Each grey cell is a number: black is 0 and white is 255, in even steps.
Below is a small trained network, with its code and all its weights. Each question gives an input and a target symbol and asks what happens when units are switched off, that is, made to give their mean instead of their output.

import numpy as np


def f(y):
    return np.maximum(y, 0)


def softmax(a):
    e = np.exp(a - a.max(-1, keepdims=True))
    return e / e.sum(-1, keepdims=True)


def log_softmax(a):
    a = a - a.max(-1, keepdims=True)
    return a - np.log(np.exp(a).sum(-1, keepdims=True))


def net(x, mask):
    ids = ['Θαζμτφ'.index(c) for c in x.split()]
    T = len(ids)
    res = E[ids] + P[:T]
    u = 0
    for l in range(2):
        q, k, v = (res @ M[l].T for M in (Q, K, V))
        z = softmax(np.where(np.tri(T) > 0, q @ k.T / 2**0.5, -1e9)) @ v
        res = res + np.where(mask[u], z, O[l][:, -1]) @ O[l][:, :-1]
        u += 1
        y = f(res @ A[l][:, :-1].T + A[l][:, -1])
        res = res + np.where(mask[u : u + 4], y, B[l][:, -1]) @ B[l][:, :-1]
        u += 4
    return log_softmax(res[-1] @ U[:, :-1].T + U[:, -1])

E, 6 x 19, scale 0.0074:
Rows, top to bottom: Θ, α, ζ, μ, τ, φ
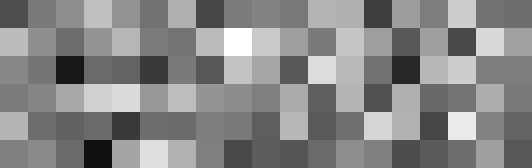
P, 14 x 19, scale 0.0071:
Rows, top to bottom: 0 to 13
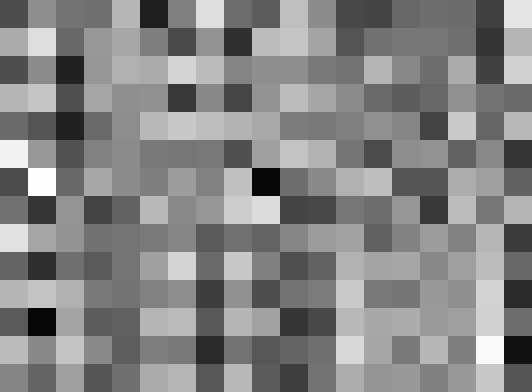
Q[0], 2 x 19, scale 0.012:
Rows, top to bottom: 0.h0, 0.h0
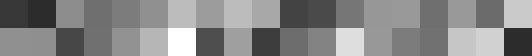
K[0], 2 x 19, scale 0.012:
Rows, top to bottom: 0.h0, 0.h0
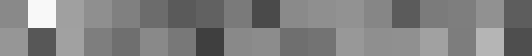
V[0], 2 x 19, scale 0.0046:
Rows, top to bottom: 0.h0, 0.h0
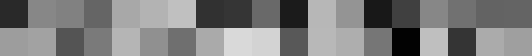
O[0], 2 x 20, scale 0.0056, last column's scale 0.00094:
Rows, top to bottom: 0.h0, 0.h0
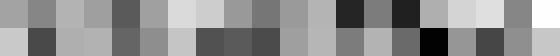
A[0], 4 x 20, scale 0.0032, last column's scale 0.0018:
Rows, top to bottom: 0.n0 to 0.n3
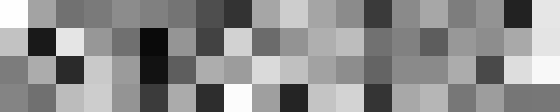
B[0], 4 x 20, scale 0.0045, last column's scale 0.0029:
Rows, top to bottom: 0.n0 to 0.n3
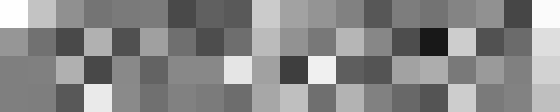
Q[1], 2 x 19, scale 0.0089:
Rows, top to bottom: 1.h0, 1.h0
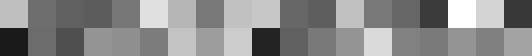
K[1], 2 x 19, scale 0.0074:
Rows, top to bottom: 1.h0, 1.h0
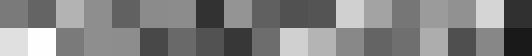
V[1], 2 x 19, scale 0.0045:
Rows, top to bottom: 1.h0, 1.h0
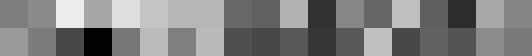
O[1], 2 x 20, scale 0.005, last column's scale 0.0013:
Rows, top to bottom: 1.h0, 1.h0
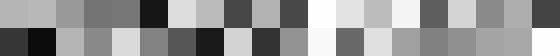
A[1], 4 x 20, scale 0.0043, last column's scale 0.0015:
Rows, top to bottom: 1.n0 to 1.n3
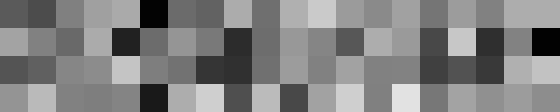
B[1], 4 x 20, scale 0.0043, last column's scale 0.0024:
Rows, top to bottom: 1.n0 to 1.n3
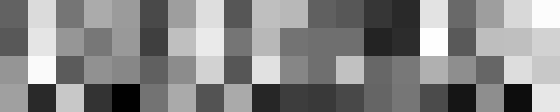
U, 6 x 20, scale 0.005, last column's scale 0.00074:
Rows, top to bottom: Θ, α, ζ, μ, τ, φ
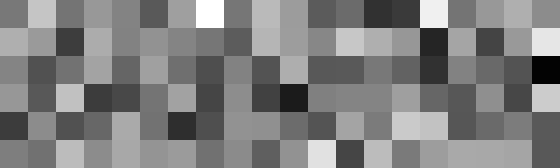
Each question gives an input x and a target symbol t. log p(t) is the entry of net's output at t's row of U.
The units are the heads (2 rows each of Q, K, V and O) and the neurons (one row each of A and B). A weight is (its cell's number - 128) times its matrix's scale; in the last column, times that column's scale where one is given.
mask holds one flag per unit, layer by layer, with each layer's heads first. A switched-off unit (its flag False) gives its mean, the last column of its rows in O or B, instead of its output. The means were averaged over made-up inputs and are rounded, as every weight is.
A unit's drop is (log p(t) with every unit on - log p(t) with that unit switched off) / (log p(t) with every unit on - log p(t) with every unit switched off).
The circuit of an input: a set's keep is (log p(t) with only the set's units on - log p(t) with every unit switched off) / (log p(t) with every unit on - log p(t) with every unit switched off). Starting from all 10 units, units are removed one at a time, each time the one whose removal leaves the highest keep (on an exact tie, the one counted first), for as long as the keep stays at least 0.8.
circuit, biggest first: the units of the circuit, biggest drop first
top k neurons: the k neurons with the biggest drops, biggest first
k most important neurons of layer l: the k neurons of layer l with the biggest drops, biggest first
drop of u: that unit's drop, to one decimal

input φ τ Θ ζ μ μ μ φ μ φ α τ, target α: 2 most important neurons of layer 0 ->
0.n1, 0.n2
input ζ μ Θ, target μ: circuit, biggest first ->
1.n3, 1.h0, 0.n0
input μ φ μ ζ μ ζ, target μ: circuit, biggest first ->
1.n3, 1.h0
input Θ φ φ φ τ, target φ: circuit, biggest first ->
1.h0, 0.h0, 0.n2
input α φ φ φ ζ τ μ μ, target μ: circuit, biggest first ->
1.h0, 1.n3
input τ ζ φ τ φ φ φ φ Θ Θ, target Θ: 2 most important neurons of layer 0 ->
0.n3, 0.n0
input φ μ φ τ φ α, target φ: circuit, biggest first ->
1.h0, 0.h0
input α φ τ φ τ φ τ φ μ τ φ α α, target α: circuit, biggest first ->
0.h0, 0.n1, 0.n3
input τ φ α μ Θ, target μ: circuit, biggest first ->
1.n3, 1.h0
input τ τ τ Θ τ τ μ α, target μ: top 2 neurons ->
1.n3, 1.n0
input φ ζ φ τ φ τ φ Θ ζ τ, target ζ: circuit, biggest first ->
1.h0, 0.n0, 0.h0
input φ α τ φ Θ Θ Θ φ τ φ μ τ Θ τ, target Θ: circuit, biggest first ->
1.h0, 0.h0
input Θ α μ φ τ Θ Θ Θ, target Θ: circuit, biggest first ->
1.h0
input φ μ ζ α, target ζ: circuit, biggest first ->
1.h0, 0.h0, 1.n0
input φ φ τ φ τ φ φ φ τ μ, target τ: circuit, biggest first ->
0.h0
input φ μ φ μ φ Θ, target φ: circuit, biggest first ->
1.h0, 0.h0
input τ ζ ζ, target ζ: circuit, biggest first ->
1.h0, 0.h0
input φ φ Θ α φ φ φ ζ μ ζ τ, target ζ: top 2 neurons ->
0.n0, 0.n1
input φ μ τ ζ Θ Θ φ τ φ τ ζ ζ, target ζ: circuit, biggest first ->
1.h0, 0.h0, 0.n1
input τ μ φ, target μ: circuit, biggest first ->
1.h0, 1.n3, 0.n0
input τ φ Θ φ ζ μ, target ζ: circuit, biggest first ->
1.h0, 0.h0, 1.n0
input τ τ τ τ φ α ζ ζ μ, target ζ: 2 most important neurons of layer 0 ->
0.n1, 0.n0
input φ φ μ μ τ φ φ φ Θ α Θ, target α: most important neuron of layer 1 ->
1.n2
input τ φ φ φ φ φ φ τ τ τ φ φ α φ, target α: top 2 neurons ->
1.n2, 1.n3
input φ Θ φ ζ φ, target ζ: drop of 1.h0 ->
0.9
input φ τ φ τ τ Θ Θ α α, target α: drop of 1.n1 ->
0.0
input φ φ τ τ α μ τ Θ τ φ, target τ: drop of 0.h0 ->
0.9
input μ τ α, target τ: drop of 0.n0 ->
0.1
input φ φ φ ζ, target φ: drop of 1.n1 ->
0.1
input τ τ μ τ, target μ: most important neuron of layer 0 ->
0.n0
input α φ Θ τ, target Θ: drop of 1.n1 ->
0.5
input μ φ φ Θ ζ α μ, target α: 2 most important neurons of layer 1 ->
1.n2, 1.n0
